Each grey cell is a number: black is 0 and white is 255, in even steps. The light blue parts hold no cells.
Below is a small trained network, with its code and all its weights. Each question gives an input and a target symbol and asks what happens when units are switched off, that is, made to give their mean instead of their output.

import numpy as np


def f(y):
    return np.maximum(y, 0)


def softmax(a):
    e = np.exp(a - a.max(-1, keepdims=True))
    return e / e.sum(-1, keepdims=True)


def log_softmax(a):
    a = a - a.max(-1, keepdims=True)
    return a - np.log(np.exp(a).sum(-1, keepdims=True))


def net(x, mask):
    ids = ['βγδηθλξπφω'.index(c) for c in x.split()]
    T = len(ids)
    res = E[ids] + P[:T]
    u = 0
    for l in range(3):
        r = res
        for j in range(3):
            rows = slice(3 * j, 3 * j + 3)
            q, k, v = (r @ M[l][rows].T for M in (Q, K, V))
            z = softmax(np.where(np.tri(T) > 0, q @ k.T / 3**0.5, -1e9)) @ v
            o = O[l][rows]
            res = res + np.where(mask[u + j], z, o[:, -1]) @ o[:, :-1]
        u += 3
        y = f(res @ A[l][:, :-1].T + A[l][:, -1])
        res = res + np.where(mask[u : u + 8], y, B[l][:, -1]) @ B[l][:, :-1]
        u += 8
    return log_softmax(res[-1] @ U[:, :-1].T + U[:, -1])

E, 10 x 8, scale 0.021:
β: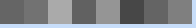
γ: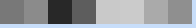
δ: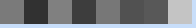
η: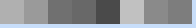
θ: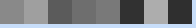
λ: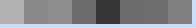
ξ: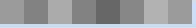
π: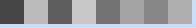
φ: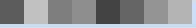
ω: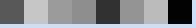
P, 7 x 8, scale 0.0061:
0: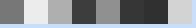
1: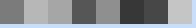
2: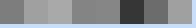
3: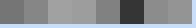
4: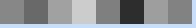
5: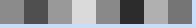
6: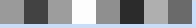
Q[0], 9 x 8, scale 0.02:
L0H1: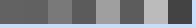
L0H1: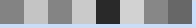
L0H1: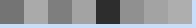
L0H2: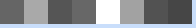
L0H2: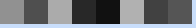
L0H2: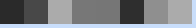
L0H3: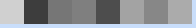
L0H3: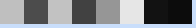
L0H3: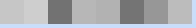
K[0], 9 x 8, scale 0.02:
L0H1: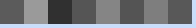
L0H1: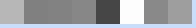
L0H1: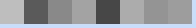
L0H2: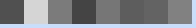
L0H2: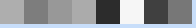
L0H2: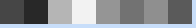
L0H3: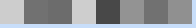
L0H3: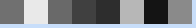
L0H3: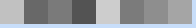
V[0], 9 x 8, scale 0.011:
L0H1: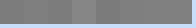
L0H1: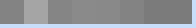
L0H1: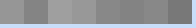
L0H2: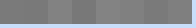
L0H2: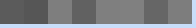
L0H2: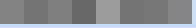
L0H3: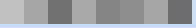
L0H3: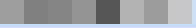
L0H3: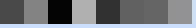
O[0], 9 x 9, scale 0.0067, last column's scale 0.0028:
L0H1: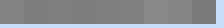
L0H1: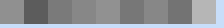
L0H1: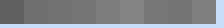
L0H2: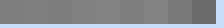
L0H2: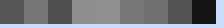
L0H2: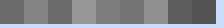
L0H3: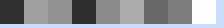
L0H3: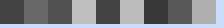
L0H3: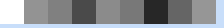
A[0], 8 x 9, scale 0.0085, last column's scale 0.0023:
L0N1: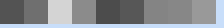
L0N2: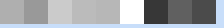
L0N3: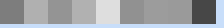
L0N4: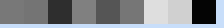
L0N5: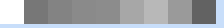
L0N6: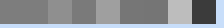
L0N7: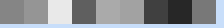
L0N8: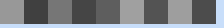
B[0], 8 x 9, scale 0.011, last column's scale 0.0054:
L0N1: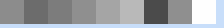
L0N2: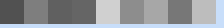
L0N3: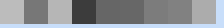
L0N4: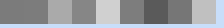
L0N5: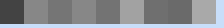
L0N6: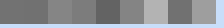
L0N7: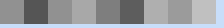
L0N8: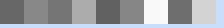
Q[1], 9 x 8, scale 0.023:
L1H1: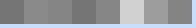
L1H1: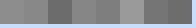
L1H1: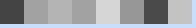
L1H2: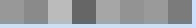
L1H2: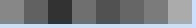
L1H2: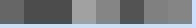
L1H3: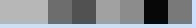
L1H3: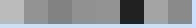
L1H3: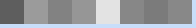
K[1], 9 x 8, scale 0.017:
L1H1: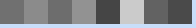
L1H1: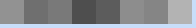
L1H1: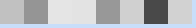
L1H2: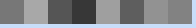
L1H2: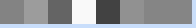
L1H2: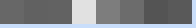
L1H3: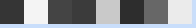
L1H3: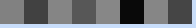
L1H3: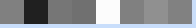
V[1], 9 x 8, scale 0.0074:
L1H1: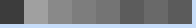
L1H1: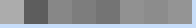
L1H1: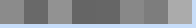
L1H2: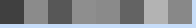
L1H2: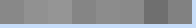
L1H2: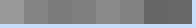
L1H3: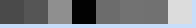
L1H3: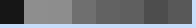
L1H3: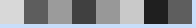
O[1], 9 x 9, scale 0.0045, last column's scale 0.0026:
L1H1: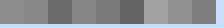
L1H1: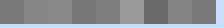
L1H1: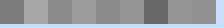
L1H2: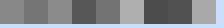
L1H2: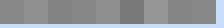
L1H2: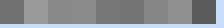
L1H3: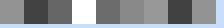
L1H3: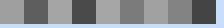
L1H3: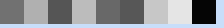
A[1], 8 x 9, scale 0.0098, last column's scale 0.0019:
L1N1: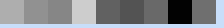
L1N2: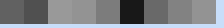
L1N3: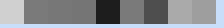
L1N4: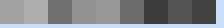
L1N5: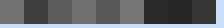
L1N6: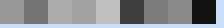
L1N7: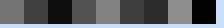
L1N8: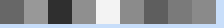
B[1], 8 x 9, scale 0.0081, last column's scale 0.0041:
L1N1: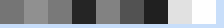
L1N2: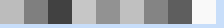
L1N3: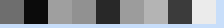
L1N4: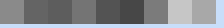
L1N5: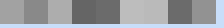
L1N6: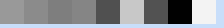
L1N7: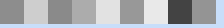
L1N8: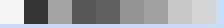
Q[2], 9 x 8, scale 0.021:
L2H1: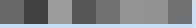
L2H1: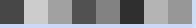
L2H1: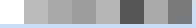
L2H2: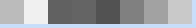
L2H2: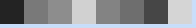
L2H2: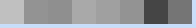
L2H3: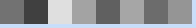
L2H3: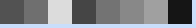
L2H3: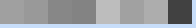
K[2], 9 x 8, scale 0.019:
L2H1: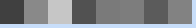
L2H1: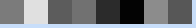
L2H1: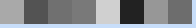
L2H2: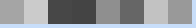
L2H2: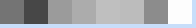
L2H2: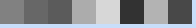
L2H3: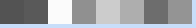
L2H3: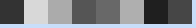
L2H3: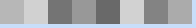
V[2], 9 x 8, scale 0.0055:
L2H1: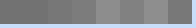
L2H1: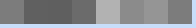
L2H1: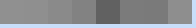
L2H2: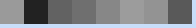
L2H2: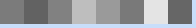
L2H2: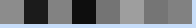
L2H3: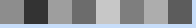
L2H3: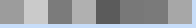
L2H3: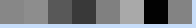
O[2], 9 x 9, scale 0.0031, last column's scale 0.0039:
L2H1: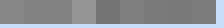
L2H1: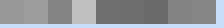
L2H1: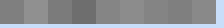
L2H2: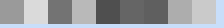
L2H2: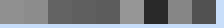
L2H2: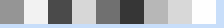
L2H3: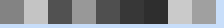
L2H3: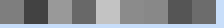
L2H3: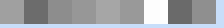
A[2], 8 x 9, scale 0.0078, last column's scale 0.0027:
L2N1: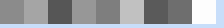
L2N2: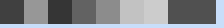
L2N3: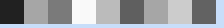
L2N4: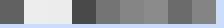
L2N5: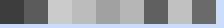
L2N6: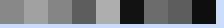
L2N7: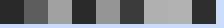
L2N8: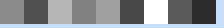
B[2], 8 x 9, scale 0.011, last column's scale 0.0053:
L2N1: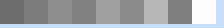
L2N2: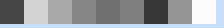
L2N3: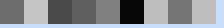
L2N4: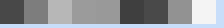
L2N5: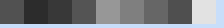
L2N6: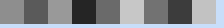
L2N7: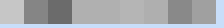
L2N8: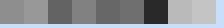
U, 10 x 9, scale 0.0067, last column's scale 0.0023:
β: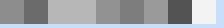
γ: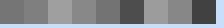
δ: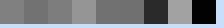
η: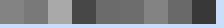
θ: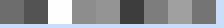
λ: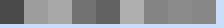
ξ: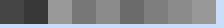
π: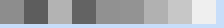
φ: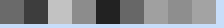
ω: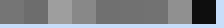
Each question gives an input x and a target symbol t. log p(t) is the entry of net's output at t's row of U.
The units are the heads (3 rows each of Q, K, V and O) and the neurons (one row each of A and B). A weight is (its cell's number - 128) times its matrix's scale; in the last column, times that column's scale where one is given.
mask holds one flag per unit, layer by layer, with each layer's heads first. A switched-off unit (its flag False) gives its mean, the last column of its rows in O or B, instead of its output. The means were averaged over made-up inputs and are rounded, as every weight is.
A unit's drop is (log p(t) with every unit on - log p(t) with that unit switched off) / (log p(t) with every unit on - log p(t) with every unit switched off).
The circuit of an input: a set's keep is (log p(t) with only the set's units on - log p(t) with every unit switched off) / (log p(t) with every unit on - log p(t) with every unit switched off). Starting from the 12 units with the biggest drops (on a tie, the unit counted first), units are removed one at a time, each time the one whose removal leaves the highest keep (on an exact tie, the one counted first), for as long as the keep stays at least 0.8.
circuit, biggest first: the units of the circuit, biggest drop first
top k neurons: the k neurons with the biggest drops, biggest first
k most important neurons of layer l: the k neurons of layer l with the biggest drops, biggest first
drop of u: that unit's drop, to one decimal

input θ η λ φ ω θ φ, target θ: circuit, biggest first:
(L0H3 L2N4 L0N4)
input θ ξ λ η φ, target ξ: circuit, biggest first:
(L2N5 L0H3 L0N4)
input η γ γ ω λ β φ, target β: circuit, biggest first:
(L0H3 L0N4 L1N6 L1N2)
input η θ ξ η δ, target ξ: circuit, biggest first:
(L0H3 L2N5)
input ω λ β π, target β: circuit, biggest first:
(L0H3 L0N4 L1N6 L1H3)
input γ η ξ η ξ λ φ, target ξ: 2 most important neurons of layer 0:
(L0N1 L0N4)
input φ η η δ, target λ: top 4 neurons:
(L2N2 L1N7 L1N5 L0N8)
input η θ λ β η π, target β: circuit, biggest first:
(L0N4 L0H3 L1N6)
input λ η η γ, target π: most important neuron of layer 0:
(L0N4)
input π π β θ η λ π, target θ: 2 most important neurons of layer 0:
(L0N3 L0N1)
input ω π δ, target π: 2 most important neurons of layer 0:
(L0N8 L0N6)
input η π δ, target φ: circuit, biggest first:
(L0H3 L1N3 L0N2)
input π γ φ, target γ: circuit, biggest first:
(L2N3 L1N8 L2H2)
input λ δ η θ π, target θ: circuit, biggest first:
(L0H3 L2N4 L0N3 L1N2)
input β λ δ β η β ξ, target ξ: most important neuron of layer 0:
(L0N1)
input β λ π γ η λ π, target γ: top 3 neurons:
(L2N3 L1N8 L0N4)
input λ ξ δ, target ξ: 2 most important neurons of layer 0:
(L0N1 L0N8)
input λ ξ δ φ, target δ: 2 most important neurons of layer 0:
(L0N4 L0N8)
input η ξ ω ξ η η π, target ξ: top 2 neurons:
(L2N5 L0N4)
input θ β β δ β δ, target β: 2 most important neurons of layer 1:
(L1N2 L1N6)
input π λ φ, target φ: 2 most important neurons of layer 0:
(L0N2 L0N4)
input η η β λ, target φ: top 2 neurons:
(L1N3 L0N2)
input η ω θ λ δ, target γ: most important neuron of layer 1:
(L1N7)
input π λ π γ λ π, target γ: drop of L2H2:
0.1
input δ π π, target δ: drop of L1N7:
0.1
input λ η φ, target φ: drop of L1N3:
0.8
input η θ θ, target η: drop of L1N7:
0.0
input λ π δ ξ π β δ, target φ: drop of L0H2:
0.1
